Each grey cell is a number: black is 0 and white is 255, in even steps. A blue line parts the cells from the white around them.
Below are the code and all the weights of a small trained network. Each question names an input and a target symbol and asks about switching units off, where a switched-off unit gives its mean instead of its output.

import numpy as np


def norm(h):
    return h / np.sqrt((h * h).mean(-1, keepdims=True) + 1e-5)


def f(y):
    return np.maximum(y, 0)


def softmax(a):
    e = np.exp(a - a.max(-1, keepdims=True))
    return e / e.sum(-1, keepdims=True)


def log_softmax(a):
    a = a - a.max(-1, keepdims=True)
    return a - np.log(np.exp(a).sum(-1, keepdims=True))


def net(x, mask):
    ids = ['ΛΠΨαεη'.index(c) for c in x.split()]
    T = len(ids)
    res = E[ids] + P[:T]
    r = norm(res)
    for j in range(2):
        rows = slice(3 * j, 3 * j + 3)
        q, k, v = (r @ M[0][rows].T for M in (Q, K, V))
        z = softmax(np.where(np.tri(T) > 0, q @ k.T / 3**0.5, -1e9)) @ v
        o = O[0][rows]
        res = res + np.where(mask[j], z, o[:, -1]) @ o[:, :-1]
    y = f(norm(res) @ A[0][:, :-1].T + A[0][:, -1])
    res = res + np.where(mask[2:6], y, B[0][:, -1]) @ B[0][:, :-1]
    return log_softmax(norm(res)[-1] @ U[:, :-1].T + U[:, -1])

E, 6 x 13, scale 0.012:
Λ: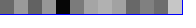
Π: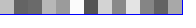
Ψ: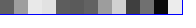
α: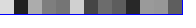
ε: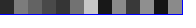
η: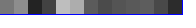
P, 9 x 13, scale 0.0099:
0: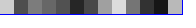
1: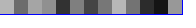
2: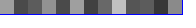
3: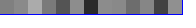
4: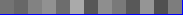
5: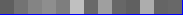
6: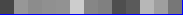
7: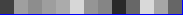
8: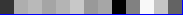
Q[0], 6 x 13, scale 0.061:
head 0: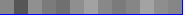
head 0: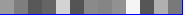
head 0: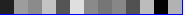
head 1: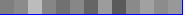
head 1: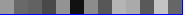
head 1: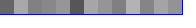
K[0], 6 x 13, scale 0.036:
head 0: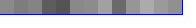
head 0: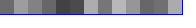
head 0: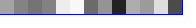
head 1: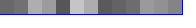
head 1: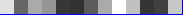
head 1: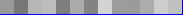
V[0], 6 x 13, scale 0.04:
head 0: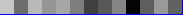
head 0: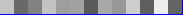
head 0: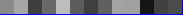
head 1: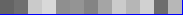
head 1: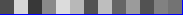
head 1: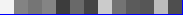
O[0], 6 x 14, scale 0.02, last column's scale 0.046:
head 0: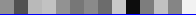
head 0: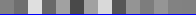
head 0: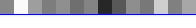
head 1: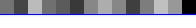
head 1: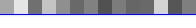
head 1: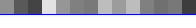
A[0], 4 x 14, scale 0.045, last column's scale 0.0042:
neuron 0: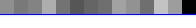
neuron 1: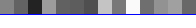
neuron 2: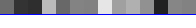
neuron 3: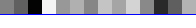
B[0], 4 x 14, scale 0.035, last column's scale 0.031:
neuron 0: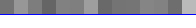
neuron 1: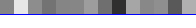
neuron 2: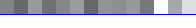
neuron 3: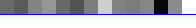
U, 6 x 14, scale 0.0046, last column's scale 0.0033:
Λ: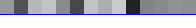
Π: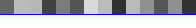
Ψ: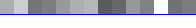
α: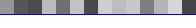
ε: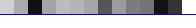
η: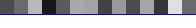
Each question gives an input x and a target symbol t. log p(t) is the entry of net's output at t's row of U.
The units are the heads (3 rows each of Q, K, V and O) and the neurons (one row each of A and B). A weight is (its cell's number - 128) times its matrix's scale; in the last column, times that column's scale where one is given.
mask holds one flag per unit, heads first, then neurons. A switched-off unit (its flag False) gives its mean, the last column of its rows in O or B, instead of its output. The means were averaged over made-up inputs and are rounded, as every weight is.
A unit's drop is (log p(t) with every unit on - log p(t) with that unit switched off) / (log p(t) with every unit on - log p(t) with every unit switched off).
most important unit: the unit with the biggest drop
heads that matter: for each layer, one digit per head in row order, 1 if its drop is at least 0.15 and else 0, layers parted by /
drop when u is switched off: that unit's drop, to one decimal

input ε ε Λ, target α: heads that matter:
11
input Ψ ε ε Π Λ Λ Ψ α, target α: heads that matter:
10
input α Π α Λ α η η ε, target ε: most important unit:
neuron 2
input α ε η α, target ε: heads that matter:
01
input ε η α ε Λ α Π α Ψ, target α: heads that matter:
10
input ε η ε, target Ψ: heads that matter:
10
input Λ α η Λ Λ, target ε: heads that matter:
01
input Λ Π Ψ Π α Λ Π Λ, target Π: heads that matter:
10
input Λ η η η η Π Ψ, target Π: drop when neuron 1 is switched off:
0.1
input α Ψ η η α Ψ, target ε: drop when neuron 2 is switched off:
0.3
